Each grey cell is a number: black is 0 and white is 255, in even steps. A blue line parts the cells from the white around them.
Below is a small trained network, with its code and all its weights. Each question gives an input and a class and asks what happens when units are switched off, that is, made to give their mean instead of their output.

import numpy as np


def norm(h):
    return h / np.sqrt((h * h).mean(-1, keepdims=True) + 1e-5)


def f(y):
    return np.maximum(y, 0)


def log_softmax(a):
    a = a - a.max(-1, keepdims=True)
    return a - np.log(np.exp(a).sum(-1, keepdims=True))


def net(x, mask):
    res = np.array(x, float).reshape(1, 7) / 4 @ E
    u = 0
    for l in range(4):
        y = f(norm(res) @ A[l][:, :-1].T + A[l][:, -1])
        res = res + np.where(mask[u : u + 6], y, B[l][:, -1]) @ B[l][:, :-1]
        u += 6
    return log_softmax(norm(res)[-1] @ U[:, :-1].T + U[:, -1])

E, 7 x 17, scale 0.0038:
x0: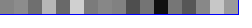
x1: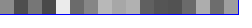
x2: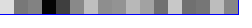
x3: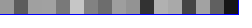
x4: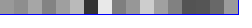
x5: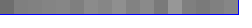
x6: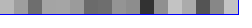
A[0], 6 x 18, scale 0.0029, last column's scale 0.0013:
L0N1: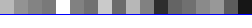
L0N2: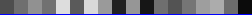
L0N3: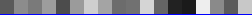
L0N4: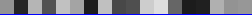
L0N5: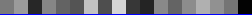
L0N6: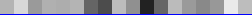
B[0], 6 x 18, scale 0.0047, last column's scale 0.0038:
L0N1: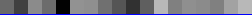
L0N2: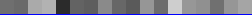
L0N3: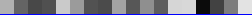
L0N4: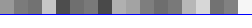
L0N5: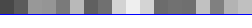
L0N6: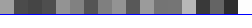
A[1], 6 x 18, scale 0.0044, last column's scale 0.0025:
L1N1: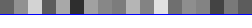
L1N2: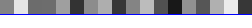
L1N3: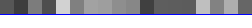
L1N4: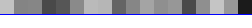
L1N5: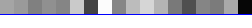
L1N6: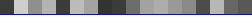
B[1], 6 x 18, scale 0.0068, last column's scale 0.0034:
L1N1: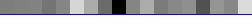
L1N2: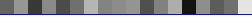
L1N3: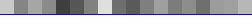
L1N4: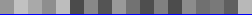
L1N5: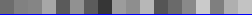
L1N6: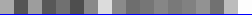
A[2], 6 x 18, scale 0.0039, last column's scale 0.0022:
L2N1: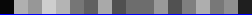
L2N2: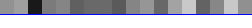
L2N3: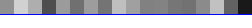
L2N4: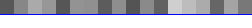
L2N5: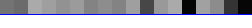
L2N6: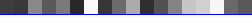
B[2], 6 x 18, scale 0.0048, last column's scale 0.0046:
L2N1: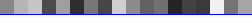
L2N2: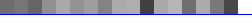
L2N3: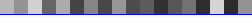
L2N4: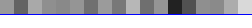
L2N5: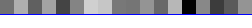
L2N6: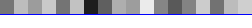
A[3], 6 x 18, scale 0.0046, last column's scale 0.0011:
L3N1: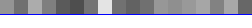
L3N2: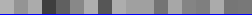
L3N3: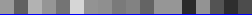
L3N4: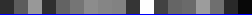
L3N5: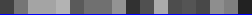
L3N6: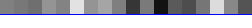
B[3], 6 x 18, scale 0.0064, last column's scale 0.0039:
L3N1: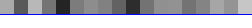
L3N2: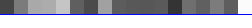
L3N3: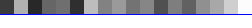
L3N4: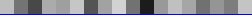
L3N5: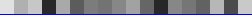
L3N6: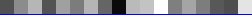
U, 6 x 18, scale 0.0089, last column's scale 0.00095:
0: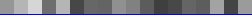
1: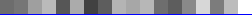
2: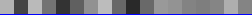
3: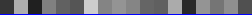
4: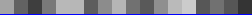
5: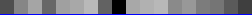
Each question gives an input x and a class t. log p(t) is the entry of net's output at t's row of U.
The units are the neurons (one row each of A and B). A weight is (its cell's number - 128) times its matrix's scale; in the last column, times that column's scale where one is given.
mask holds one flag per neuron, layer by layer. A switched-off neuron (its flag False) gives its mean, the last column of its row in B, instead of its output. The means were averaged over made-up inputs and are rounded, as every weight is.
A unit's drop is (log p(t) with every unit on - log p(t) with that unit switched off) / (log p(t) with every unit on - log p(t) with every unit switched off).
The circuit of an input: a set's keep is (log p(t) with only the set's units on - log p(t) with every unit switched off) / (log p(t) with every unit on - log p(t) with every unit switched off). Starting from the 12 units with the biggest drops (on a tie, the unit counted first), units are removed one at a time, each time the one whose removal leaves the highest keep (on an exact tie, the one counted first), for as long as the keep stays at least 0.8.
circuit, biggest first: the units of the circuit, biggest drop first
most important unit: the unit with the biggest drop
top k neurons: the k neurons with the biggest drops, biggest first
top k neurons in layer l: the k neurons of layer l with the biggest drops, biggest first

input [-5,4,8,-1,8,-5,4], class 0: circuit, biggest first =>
[L1N4, L3N2]
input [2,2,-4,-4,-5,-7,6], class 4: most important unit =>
L0N6
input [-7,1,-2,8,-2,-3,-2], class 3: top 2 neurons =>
[L3N3, L2N5]
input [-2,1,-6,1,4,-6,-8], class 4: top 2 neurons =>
[L0N3, L3N4]
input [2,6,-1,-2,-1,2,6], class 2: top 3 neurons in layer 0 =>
[L0N3, L0N1, L0N4]
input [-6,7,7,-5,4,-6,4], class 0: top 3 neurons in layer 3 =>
[L3N2, L3N6, L3N3]
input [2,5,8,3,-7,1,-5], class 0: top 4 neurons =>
[L3N2, L2N3, L0N4, L1N4]
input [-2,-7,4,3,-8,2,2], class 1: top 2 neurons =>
[L2N6, L0N5]
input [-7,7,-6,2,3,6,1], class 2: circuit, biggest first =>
[L1N3, L3N1]
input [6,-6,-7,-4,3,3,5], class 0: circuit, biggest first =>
[L3N5, L2N1]
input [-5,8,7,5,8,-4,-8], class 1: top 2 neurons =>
[L1N5, L0N4]
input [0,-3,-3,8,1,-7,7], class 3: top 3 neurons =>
[L3N3, L0N3, L2N5]
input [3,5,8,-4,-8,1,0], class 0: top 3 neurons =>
[L1N4, L2N3, L3N2]
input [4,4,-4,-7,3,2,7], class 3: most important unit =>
L1N2
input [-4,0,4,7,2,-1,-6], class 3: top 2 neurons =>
[L3N3, L0N6]
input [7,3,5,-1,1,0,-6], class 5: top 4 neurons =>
[L3N6, L0N6, L0N3, L1N6]
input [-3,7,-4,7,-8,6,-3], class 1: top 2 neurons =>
[L2N6, L1N2]
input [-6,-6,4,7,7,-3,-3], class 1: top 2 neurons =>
[L1N5, L1N2]
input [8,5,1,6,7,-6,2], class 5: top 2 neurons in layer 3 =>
[L3N6, L3N4]
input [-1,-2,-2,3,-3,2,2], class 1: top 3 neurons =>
[L1N2, L0N5, L2N2]
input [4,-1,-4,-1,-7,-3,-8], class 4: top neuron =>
[L0N3]
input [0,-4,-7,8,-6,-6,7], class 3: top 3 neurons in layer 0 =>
[L0N3, L0N5, L0N4]
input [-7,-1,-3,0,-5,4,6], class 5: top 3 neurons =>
[L1N1, L0N3, L0N4]
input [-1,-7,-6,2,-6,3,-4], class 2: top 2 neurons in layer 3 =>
[L3N1, L3N2]
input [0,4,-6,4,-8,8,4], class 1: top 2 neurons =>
[L0N5, L2N6]
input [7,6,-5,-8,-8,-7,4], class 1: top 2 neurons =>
[L2N6, L0N5]
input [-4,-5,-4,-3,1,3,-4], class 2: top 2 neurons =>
[L1N6, L0N6]
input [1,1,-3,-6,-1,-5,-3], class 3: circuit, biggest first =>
[L1N2]
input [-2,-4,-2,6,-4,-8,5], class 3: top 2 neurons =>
[L3N3, L0N3]
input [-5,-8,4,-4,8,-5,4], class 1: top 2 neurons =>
[L1N5, L0N1]
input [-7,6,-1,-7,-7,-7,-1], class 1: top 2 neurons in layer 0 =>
[L0N2, L0N5]
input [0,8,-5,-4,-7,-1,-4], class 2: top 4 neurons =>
[L1N3, L3N1, L0N4, L1N5]
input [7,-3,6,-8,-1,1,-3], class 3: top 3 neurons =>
[L1N2, L1N1, L3N5]
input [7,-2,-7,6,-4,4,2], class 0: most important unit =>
L3N5
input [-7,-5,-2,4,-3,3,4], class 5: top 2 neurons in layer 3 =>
[L3N4, L3N1]
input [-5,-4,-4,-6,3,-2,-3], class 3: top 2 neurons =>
[L1N2, L3N6]
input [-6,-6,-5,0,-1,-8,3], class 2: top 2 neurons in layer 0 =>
[L0N3, L0N6]
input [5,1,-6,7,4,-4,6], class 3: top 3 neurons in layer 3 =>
[L3N3, L3N2, L3N4]
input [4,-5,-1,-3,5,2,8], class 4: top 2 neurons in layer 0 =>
[L0N6, L0N5]
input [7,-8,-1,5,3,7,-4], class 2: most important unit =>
L1N6
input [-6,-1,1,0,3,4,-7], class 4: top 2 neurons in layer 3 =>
[L3N4, L3N6]
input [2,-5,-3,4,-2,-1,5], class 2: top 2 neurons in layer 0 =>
[L0N3, L0N4]
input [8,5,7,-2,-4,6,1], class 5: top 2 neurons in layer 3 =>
[L3N6, L3N5]
